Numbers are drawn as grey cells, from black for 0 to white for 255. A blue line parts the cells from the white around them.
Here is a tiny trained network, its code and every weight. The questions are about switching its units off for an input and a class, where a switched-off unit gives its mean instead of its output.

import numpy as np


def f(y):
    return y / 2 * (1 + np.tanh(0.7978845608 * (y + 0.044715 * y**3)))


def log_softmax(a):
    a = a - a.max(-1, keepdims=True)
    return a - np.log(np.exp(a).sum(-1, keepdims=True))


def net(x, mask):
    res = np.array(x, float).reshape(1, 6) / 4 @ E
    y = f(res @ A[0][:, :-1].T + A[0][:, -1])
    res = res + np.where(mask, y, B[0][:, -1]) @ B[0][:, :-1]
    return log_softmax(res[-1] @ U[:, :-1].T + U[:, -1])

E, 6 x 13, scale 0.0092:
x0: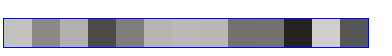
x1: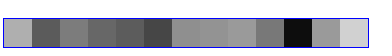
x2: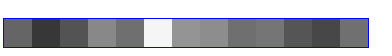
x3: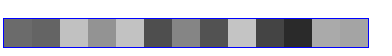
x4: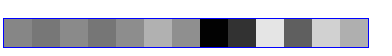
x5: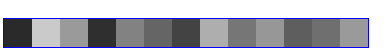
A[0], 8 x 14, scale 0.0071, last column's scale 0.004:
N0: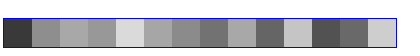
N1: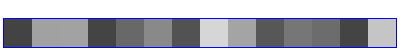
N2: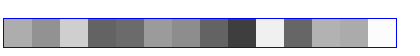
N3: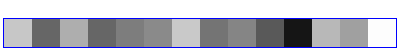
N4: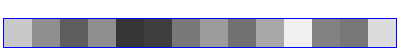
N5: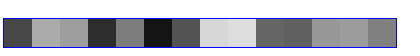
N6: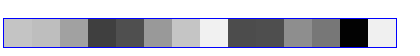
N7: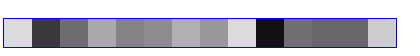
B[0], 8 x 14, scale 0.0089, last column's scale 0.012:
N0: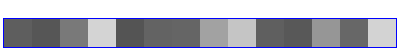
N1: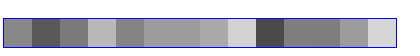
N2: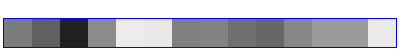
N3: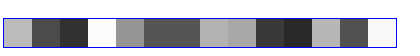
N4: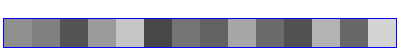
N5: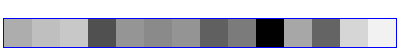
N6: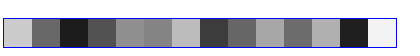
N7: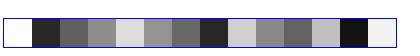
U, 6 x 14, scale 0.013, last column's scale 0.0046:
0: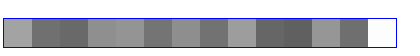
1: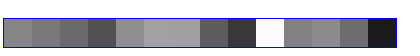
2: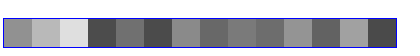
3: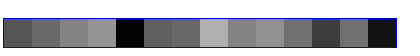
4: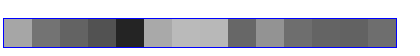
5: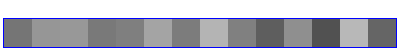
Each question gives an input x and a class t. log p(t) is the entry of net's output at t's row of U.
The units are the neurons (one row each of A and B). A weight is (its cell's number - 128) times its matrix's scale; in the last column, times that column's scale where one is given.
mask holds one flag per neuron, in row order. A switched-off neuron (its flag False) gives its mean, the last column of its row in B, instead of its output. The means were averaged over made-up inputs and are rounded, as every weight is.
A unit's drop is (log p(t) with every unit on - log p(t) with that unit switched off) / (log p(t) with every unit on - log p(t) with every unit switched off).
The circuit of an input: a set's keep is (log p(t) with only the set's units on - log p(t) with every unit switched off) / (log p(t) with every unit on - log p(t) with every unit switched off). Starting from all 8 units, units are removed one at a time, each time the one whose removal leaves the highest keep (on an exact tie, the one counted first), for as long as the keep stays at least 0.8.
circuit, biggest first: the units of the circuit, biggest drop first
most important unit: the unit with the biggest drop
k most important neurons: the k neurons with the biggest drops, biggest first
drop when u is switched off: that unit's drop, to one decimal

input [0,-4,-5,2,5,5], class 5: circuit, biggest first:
[N6; N7; N3]
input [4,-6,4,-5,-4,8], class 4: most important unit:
N7
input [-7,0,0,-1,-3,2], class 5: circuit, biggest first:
[N7; N6]
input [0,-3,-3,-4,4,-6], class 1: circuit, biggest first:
[N3; N1]
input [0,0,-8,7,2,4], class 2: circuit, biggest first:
[N5; N7]
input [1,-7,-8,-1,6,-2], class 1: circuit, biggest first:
[N3; N1]
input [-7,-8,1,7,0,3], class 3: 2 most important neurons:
[N7; N0]
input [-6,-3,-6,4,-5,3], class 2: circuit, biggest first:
[N5; N3]
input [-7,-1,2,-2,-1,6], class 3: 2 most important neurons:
[N2; N7]
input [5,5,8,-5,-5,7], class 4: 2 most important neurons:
[N4; N2]
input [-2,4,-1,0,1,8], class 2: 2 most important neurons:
[N5; N3]
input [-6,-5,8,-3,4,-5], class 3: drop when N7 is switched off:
0.3
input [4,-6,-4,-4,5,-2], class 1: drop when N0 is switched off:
0.0
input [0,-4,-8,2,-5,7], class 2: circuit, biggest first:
[N5]
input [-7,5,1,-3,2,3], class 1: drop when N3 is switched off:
0.4
